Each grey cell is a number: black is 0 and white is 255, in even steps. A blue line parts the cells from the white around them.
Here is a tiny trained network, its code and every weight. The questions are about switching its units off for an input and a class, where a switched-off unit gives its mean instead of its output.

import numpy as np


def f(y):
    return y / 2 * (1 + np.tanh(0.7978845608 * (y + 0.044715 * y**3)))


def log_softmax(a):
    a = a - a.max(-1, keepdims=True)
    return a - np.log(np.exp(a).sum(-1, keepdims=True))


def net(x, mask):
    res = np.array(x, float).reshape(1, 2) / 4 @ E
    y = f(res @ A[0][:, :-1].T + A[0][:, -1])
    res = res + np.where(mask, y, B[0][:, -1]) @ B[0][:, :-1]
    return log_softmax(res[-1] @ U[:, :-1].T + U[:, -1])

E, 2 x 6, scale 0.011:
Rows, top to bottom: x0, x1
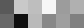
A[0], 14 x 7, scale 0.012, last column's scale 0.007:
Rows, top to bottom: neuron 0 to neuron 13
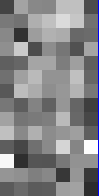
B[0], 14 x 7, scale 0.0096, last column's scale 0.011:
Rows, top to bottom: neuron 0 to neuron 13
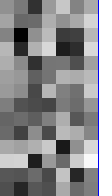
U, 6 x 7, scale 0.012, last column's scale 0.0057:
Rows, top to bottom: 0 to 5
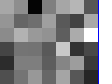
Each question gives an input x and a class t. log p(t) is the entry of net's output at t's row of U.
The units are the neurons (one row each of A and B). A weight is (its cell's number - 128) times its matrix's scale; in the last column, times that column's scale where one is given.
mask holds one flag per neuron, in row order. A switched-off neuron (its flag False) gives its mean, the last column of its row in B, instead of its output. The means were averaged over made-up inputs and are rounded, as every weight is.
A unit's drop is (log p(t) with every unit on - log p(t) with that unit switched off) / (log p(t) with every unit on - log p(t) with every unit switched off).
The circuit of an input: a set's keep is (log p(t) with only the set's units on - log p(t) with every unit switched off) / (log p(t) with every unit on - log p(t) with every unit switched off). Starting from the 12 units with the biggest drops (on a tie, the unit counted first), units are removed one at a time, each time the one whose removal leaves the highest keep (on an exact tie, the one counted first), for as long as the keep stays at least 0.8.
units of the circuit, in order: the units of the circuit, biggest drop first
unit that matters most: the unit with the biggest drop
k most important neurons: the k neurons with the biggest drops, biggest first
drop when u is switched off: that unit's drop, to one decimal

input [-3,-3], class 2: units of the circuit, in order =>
[neuron 0; neuron 6; neuron 4]
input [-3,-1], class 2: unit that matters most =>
neuron 0
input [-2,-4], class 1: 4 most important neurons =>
[neuron 3; neuron 11; neuron 5; neuron 10]
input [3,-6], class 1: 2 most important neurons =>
[neuron 3; neuron 11]
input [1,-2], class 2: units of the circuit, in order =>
[neuron 2; neuron 4; neuron 0]
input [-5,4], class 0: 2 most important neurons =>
[neuron 11; neuron 3]
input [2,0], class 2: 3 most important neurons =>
[neuron 11; neuron 3; neuron 2]
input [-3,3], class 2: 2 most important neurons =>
[neuron 3; neuron 10]
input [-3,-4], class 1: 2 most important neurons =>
[neuron 3; neuron 5]
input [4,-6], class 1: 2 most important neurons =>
[neuron 3; neuron 11]
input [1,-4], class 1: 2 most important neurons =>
[neuron 11; neuron 3]
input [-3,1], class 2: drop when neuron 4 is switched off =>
0.2
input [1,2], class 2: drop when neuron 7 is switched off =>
0.1
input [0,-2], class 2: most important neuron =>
[neuron 2]
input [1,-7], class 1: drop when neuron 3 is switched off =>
0.3
